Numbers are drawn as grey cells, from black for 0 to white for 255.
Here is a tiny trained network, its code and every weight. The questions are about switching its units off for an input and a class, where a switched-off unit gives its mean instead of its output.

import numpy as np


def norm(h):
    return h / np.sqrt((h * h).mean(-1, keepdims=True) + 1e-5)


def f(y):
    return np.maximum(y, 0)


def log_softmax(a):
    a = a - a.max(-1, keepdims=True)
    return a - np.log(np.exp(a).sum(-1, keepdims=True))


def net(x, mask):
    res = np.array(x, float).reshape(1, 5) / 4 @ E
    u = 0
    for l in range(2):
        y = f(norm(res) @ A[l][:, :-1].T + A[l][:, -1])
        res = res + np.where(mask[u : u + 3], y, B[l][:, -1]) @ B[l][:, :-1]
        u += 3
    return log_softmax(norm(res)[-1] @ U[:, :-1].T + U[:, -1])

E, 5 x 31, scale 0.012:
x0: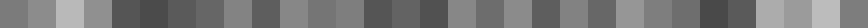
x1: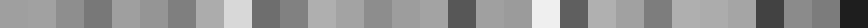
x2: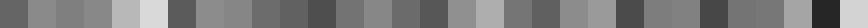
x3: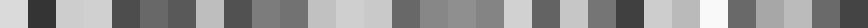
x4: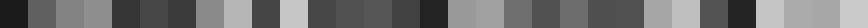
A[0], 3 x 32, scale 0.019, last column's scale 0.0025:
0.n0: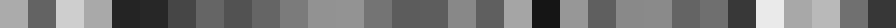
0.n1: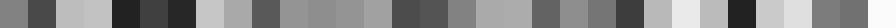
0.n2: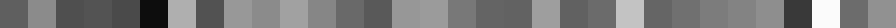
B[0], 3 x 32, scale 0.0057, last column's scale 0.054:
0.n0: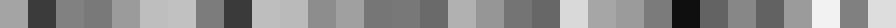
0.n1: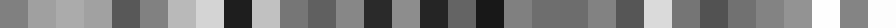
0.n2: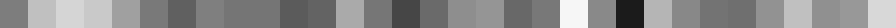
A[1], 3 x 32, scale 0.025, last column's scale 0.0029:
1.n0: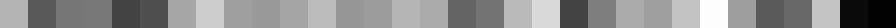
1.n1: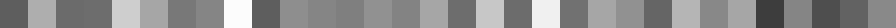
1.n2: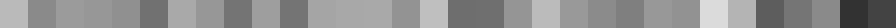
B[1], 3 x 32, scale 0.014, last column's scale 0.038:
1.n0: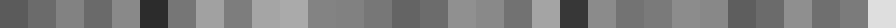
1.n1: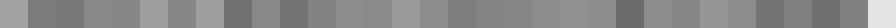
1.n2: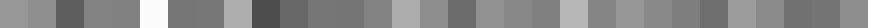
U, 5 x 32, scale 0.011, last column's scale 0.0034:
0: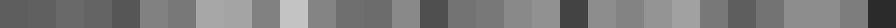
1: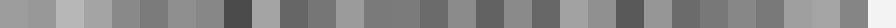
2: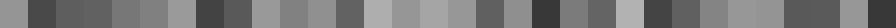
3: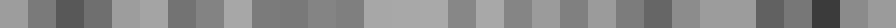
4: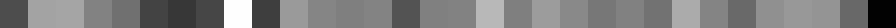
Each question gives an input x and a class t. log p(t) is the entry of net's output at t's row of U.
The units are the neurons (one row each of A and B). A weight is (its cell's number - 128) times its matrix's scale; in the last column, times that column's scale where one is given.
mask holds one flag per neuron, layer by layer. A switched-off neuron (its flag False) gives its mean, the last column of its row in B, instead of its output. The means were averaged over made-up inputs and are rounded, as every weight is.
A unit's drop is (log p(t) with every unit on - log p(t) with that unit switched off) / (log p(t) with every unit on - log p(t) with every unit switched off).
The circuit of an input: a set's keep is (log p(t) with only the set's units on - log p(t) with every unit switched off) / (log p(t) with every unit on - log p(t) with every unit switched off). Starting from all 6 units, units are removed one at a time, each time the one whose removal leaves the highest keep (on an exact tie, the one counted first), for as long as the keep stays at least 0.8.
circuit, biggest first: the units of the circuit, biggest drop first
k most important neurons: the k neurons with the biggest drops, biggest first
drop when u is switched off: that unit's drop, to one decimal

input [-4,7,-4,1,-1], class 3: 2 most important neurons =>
[0.n1; 1.n2]
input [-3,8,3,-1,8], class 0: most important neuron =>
[0.n2]
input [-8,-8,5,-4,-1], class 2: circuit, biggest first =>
[0.n1; 0.n2; 1.n2]
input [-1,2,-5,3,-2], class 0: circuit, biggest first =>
[1.n0; 0.n2; 0.n0]
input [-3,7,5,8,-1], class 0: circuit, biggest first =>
[0.n2; 1.n0]
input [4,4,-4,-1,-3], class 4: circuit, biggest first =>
[0.n1; 0.n2; 0.n0]
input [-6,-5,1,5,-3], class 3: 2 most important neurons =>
[0.n1; 0.n2]
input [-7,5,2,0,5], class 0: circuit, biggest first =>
[0.n2; 0.n0]
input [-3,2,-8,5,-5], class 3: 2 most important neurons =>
[1.n2; 0.n1]
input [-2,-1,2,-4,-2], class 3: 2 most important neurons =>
[0.n1; 0.n0]
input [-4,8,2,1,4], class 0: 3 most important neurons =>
[0.n2; 0.n0; 1.n0]
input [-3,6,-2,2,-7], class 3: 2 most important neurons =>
[1.n2; 0.n1]
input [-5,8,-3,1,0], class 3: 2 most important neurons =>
[0.n1; 1.n2]
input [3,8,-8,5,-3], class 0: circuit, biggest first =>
[1.n0]
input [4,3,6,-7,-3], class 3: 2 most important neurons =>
[0.n1; 0.n0]
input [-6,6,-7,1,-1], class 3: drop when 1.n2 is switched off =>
0.3
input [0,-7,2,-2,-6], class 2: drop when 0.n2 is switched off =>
0.7
